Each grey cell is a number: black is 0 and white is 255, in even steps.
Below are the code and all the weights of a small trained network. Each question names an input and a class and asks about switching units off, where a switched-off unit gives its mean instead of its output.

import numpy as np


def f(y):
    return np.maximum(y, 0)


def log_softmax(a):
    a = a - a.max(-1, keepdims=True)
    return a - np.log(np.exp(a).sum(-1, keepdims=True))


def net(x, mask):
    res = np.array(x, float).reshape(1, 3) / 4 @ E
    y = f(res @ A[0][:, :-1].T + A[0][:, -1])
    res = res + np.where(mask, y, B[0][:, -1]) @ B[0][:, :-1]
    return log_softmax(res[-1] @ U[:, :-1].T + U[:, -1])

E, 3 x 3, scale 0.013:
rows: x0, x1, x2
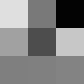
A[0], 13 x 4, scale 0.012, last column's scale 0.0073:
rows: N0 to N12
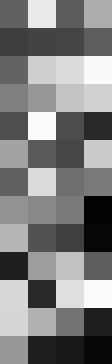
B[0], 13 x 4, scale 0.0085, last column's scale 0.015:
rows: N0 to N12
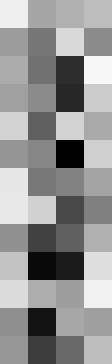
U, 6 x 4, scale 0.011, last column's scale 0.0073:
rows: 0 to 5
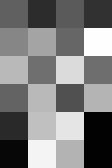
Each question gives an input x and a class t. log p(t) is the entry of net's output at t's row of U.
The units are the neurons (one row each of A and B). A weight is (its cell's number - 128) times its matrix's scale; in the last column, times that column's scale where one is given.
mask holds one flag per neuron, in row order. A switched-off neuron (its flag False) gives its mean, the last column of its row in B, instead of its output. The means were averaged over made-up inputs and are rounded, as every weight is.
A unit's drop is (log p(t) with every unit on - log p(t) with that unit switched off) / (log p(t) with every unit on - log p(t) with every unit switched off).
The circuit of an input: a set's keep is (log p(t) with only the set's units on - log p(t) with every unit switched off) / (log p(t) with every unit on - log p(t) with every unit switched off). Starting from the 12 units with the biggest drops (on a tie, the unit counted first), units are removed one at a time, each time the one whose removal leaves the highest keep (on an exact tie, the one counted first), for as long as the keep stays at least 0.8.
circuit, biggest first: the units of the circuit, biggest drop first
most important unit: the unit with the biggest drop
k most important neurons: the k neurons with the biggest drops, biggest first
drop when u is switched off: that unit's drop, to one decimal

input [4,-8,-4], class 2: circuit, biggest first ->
(N4 N0)
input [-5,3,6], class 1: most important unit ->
N10
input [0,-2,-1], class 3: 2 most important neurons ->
(N10 N9)
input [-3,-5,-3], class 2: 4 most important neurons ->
(N5 N4 N0 N6)
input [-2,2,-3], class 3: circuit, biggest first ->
(N4 N0 N11 N12)
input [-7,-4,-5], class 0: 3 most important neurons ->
(N9 N10 N2)
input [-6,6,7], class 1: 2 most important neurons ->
(N10 N3)
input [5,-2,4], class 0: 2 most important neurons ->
(N10 N12)
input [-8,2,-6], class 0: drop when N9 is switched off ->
0.8
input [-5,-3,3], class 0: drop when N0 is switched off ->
-0.1
